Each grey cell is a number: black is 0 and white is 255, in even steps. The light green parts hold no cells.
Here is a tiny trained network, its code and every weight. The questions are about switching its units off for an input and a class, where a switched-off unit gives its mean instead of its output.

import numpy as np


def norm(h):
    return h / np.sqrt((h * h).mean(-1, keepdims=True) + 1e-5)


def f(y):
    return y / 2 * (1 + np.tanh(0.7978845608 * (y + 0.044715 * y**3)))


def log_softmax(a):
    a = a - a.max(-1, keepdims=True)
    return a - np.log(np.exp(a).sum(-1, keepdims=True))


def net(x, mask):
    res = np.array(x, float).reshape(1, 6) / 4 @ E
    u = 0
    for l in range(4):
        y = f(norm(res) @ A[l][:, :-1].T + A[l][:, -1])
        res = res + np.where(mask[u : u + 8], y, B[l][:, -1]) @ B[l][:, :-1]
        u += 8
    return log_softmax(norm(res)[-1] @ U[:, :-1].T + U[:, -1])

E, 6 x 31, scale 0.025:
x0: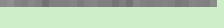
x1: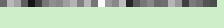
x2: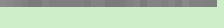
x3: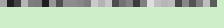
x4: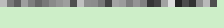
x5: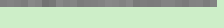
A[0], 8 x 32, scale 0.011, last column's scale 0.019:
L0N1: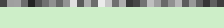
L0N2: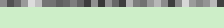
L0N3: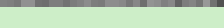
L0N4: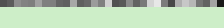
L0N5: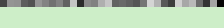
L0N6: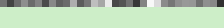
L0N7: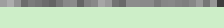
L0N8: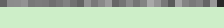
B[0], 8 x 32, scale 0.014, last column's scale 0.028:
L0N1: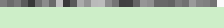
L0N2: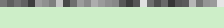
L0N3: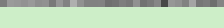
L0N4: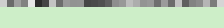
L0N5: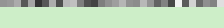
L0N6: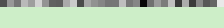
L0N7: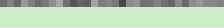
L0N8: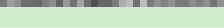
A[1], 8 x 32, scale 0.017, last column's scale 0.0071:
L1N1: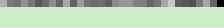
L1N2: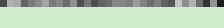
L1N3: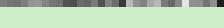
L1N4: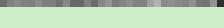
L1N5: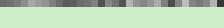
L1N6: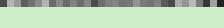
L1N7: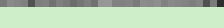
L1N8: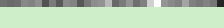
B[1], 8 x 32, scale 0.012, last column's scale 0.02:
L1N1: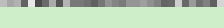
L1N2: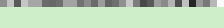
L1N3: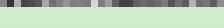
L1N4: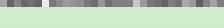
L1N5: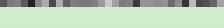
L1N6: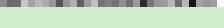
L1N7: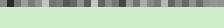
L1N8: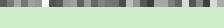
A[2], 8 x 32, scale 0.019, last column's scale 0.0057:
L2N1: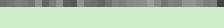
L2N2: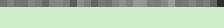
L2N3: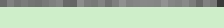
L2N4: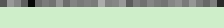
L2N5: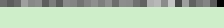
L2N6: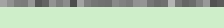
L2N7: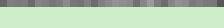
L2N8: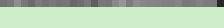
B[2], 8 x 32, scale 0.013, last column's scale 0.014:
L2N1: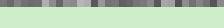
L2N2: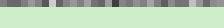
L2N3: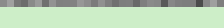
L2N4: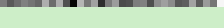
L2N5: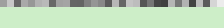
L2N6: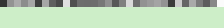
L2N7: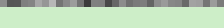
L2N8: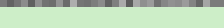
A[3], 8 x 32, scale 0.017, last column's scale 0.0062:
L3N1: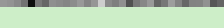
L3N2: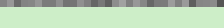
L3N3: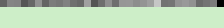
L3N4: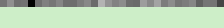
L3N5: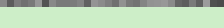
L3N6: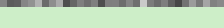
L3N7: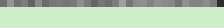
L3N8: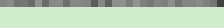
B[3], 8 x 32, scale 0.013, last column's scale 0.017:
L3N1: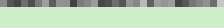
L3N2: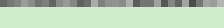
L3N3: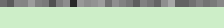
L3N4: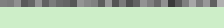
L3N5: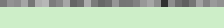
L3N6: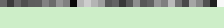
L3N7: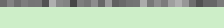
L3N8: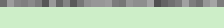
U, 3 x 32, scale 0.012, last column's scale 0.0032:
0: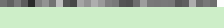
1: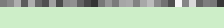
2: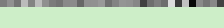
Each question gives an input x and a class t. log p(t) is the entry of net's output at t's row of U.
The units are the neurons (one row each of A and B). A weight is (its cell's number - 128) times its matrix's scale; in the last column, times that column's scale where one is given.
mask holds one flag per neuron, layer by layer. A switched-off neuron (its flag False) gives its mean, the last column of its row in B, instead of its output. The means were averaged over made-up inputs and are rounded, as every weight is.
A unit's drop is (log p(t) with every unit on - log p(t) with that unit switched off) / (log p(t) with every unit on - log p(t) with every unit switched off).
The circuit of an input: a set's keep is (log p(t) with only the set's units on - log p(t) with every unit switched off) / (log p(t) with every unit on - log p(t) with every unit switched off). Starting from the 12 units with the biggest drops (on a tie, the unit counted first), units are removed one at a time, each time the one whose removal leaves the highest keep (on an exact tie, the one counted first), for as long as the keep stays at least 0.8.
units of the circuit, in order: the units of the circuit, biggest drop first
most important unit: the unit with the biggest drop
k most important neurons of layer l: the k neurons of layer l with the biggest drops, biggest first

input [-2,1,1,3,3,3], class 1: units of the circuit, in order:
[L1N1, L0N1]
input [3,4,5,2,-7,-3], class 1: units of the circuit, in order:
[L0N5]
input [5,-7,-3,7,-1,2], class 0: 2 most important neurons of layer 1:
[L1N2, L1N6]
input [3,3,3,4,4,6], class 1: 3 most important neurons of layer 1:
[L1N1, L1N6, L1N2]
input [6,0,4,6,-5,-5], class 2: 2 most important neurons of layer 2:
[L2N5, L2N6]
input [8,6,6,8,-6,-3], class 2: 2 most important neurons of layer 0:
[L0N6, L0N2]
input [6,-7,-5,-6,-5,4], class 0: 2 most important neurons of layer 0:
[L0N2, L0N6]
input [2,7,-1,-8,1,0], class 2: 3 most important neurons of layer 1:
[L1N6, L1N2, L1N5]
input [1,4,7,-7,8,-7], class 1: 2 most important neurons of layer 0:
[L0N1, L0N2]
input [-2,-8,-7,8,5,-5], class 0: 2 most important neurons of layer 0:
[L0N2, L0N6]
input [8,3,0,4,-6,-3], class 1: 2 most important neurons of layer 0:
[L0N5, L0N4]
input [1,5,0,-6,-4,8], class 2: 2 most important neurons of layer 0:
[L0N2, L0N4]
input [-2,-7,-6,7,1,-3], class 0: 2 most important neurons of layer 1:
[L1N2, L1N6]
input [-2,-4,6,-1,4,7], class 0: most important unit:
L0N4
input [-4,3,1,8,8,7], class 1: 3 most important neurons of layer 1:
[L1N1, L1N6, L1N2]
